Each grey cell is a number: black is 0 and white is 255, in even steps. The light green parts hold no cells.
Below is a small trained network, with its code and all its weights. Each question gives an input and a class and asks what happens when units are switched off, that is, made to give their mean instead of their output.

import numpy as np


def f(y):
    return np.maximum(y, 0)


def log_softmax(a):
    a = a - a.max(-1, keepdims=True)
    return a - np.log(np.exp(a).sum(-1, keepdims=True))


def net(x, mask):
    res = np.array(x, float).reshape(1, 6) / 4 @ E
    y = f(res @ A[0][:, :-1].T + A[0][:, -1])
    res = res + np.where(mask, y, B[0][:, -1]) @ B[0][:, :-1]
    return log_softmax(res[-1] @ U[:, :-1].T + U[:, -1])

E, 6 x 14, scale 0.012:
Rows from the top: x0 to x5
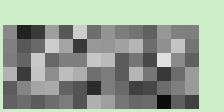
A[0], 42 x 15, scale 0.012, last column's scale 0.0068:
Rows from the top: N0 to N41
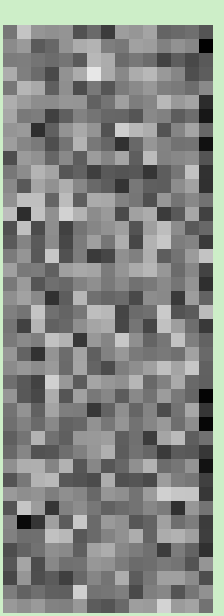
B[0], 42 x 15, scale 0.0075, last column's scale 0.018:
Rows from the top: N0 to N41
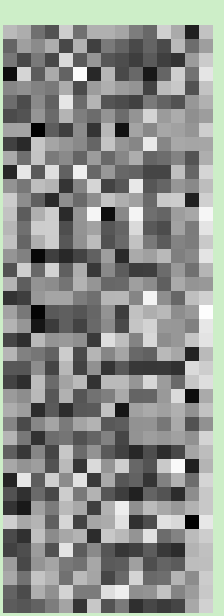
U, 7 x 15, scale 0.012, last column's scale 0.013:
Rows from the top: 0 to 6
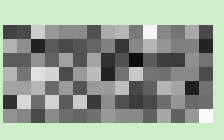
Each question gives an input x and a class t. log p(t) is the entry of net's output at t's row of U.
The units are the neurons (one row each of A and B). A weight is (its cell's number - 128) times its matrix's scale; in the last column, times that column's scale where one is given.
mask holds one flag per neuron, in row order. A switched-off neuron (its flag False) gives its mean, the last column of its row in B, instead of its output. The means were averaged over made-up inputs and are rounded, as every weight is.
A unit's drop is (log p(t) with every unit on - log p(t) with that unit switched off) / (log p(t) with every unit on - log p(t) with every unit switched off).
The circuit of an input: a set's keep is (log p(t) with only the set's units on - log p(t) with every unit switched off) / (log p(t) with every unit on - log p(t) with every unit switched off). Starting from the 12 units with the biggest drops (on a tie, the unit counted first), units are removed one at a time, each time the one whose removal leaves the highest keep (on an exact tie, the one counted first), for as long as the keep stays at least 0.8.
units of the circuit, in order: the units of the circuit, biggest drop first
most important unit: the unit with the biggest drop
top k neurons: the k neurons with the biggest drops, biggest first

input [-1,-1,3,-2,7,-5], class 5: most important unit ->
N32
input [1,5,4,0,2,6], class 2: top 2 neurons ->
N37; N2
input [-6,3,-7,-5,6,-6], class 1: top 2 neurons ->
N16; N27
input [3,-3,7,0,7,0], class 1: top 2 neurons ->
N21; N20
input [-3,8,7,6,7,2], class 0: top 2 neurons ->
N22; N36
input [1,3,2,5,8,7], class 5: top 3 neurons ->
N32; N10; N24
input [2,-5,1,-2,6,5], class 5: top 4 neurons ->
N10; N32; N22; N25
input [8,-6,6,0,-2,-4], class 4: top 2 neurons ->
N35; N40
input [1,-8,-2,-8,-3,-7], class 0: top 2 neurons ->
N19; N34
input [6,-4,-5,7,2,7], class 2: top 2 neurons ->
N30; N37
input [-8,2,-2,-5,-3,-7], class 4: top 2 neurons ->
N0; N31
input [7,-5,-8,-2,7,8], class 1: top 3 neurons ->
N27; N16; N24
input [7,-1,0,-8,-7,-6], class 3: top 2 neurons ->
N15; N14
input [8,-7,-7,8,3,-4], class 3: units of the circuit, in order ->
N13
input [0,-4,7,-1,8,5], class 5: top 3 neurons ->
N32; N10; N16
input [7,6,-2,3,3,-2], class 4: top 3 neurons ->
N35; N23; N26
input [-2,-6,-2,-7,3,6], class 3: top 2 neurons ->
N14; N39
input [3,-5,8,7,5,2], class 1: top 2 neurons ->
N21; N20
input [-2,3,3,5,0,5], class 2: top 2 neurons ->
N2; N37
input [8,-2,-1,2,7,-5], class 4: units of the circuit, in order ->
N35
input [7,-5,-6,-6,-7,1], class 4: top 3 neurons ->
N35; N23; N40
